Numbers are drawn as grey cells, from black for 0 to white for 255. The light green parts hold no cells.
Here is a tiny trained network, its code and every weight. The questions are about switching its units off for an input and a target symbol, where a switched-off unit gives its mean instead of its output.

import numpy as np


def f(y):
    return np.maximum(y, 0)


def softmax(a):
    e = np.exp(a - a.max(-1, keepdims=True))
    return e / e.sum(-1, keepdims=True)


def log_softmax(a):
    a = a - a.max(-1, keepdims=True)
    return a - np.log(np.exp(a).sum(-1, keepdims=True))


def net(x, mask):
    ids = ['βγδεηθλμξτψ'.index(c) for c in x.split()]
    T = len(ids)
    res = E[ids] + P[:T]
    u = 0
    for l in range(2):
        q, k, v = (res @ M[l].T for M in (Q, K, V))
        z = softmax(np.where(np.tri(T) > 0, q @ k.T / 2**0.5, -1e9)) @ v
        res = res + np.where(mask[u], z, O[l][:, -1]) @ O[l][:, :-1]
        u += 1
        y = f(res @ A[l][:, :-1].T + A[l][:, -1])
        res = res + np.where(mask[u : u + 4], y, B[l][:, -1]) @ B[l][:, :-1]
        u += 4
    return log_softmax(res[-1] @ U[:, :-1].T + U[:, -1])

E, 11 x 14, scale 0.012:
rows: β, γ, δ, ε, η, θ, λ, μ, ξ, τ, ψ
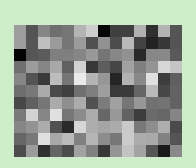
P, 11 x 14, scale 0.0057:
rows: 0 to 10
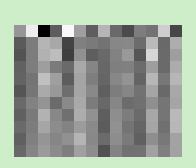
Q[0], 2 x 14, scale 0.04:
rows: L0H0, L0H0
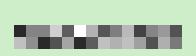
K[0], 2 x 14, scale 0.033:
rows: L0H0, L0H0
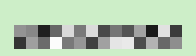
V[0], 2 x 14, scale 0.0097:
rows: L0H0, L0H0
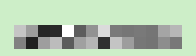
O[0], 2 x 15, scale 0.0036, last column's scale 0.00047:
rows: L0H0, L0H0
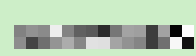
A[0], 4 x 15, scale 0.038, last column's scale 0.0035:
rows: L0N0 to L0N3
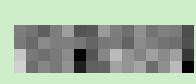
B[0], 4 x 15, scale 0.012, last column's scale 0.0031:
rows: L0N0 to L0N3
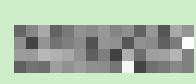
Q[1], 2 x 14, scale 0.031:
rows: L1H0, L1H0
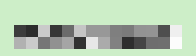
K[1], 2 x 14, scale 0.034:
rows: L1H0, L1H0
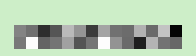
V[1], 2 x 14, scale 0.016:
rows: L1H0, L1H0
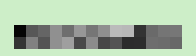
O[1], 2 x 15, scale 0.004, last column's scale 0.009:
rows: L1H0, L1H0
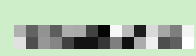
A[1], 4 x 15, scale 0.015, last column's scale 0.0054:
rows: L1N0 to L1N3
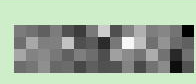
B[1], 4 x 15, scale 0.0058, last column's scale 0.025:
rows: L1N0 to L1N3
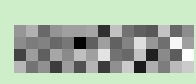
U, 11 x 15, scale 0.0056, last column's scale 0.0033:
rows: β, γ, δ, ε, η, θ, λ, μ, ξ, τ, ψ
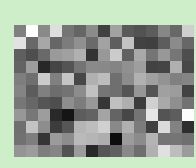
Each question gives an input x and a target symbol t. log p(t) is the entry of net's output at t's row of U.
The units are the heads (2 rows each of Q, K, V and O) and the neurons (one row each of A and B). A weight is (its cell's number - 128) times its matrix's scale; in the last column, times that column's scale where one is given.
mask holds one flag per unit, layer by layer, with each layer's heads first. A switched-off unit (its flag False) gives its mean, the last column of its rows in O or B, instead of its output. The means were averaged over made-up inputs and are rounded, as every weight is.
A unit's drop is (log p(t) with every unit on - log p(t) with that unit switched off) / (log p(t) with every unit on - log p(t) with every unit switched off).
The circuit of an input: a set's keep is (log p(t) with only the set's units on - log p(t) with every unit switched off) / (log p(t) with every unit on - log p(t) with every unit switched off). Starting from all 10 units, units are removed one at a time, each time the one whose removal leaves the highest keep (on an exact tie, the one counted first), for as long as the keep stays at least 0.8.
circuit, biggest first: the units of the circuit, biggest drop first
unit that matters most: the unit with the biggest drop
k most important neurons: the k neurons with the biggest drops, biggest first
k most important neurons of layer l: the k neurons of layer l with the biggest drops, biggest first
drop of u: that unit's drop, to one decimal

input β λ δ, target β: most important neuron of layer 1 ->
(L1N0)
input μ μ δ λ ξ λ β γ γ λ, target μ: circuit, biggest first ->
(L1H0 L1N2)
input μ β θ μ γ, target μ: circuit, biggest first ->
(L0H0 L1H0 L1N2)
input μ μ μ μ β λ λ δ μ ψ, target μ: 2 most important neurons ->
(L1N2 L1N3)
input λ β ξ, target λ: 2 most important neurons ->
(L1N2 L0N0)
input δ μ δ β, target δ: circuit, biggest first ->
(L0H0 L1H0 L1N2 L1N3)
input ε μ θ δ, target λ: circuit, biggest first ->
(L1N3 L0H0)
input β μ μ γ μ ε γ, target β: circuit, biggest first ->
(L1N0 L1H0)
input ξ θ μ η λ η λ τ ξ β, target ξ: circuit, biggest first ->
(L0H0 L1H0)
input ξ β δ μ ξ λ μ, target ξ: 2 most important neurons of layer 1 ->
(L1N3 L1N1)
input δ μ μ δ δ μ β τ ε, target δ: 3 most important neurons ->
(L1N2 L1N3 L0N0)
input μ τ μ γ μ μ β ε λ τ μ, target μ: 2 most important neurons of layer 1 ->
(L1N2 L1N0)
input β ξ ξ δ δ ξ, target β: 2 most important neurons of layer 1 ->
(L1N0 L1N2)
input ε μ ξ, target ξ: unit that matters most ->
L0H0
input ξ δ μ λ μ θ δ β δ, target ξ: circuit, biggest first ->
(L1H0 L0H0)
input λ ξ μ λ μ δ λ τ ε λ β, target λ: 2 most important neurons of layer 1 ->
(L1N2 L1N1)
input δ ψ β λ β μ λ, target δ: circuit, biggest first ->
(L1H0 L0H0 L1N2 L1N3)
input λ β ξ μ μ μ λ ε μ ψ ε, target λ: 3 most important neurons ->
(L1N2 L0N0 L1N1)
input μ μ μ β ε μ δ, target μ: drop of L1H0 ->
0.7
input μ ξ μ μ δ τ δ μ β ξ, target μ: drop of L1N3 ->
0.0
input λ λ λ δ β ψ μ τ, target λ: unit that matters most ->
L0H0
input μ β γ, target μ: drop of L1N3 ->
0.1
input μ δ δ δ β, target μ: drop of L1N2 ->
0.5
